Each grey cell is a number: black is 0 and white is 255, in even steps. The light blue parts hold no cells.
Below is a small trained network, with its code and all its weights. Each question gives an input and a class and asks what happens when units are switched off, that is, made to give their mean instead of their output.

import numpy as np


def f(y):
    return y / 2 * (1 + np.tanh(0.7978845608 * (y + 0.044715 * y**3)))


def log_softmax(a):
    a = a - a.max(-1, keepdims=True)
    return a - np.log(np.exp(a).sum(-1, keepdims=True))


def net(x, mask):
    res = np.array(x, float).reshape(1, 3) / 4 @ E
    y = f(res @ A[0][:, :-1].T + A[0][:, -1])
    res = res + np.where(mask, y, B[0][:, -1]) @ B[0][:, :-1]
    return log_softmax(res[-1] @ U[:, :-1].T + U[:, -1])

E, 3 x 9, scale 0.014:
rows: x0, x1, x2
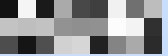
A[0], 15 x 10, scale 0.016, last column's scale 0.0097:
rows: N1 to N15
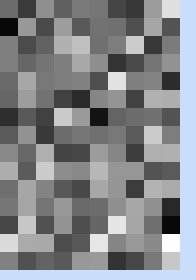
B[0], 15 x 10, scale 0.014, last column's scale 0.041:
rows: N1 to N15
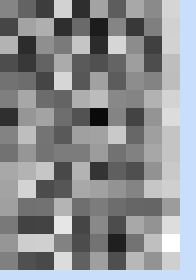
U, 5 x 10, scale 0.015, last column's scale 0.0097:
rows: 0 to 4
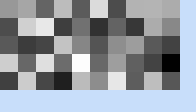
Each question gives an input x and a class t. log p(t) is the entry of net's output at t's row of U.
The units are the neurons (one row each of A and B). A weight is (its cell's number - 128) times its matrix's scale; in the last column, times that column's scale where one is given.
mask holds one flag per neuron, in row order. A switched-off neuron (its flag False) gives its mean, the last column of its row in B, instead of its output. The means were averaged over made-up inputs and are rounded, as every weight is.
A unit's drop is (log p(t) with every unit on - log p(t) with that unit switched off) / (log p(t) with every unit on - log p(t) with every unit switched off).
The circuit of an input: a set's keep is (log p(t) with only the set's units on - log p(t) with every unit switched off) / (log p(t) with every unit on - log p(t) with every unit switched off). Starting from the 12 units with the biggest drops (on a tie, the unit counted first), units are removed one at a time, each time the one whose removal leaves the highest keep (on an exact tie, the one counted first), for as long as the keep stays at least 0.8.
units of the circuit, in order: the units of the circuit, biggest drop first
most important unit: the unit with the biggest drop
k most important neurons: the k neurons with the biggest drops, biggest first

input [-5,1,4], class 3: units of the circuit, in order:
(N13, N3)
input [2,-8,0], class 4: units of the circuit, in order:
(N14, N8)
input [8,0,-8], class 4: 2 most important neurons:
(N2, N8)
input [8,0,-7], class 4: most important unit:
N2
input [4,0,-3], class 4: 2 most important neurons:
(N1, N15)
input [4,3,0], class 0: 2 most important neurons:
(N3, N7)
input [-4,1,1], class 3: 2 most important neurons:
(N7, N13)
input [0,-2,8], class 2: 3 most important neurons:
(N14, N3, N10)
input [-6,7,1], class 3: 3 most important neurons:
(N3, N7, N2)
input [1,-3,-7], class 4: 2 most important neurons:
(N13, N11)
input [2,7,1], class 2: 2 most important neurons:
(N11, N6)
